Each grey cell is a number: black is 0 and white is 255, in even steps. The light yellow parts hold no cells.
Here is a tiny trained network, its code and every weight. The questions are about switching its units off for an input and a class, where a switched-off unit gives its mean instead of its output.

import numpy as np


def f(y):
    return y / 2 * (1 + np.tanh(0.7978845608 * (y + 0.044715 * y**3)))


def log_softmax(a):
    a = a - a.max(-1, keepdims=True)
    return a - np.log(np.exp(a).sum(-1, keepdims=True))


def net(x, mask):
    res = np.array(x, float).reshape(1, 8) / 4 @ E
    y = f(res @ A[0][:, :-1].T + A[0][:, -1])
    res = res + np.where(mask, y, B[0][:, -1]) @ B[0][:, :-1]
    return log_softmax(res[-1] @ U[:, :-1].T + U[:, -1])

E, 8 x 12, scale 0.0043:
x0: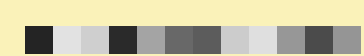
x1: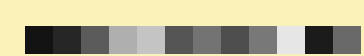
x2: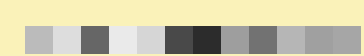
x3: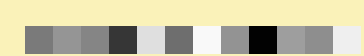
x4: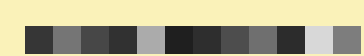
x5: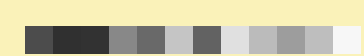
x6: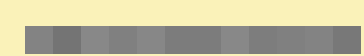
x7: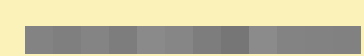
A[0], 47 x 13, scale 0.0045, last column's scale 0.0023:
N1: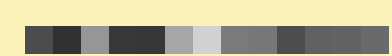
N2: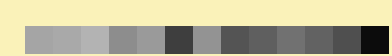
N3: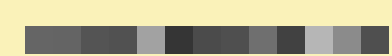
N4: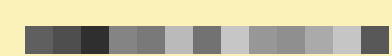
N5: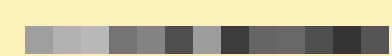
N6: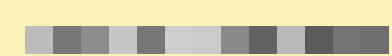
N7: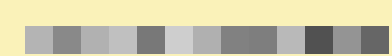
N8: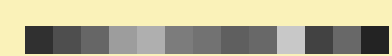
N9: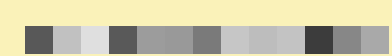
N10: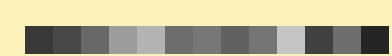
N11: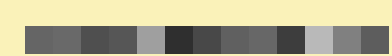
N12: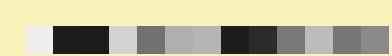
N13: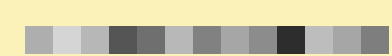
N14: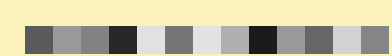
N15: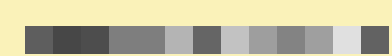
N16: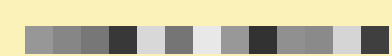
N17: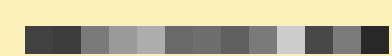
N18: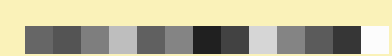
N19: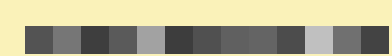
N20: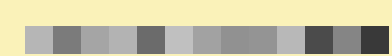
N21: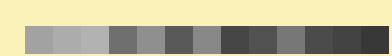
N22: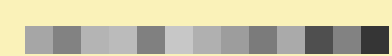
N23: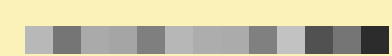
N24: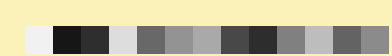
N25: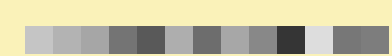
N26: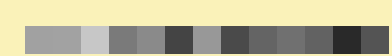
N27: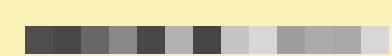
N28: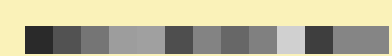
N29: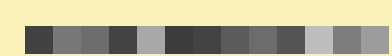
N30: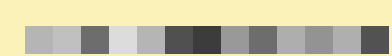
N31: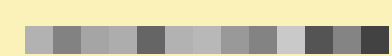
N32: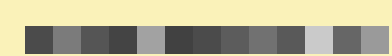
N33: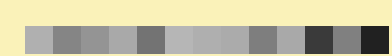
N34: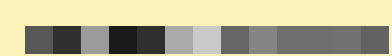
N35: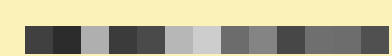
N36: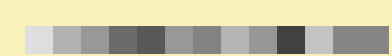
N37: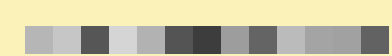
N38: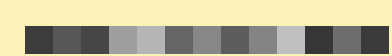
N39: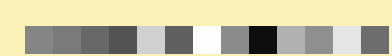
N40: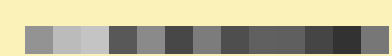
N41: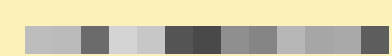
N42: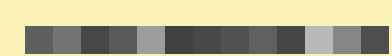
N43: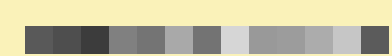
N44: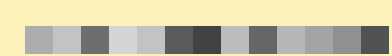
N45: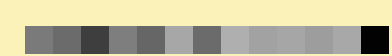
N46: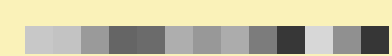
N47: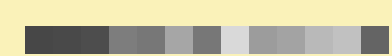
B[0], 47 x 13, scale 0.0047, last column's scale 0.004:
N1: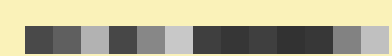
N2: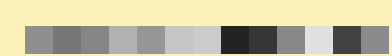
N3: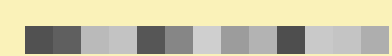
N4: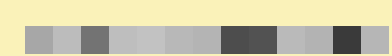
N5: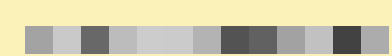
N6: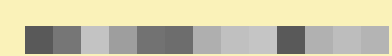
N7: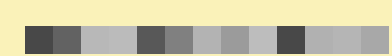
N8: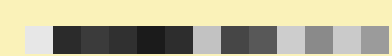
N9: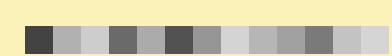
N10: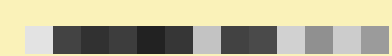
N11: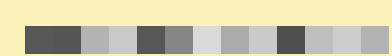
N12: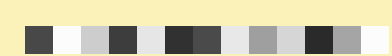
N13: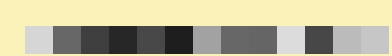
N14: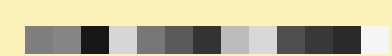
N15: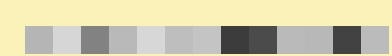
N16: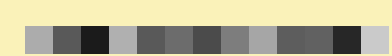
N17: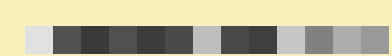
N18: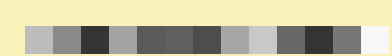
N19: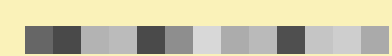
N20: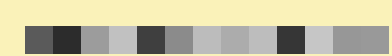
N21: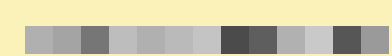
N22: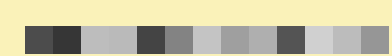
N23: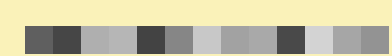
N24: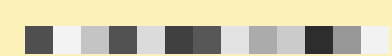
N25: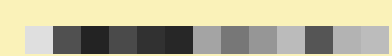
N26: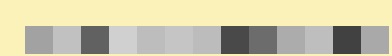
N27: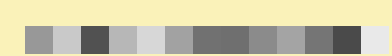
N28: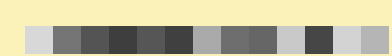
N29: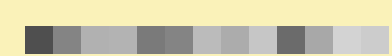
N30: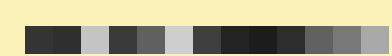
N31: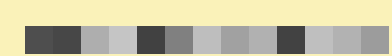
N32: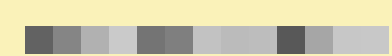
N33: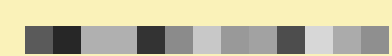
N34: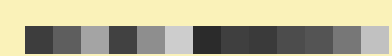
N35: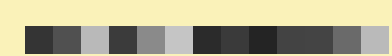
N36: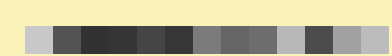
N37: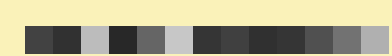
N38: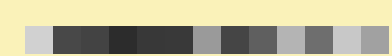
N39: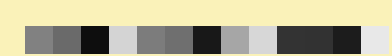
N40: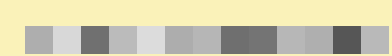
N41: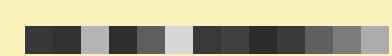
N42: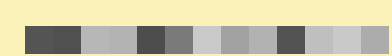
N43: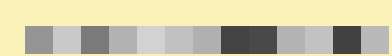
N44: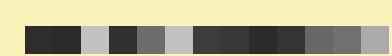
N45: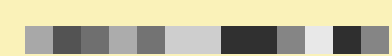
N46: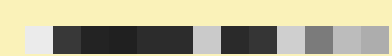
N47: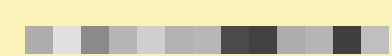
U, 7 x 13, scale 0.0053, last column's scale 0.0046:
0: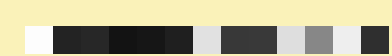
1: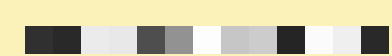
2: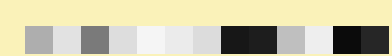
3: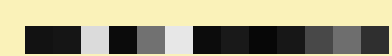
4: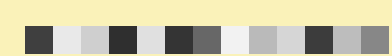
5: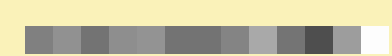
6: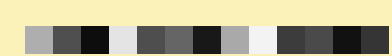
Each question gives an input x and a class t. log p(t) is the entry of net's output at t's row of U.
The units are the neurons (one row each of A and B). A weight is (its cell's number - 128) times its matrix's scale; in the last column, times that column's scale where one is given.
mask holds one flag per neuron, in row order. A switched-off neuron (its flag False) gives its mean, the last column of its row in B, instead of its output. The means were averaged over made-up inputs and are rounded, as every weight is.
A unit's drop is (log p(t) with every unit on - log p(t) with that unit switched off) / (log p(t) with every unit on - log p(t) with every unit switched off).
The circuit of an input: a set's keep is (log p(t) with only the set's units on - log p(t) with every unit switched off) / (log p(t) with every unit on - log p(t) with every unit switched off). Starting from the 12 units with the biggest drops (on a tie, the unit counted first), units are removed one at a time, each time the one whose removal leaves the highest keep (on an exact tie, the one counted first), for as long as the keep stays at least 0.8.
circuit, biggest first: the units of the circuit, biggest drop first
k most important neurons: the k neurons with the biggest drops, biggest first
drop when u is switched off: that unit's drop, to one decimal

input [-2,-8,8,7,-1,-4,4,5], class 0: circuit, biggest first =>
(N46)
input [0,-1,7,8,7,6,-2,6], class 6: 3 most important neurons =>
(N39 N14 N16)
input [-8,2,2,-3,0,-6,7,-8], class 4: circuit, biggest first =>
(N12 N24)
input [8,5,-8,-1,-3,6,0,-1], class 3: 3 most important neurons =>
(N35 N34 N1)
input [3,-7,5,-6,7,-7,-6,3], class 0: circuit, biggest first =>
(N25 N13 N46)
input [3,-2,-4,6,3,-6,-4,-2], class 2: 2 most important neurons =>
(N40 N5)
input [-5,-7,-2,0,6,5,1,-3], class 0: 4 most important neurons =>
(N46 N25 N36 N13)
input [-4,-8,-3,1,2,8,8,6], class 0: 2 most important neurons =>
(N46 N25)
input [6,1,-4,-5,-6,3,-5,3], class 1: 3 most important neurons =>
(N12 N24 N20)
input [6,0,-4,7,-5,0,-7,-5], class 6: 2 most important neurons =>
(N14 N39)
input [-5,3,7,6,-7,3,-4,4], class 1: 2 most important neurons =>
(N6 N7)
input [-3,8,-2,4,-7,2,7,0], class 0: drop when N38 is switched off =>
0.2
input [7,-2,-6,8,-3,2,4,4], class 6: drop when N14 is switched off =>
0.4
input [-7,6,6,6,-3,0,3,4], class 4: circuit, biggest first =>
(N12)
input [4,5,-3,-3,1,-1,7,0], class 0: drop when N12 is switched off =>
0.3
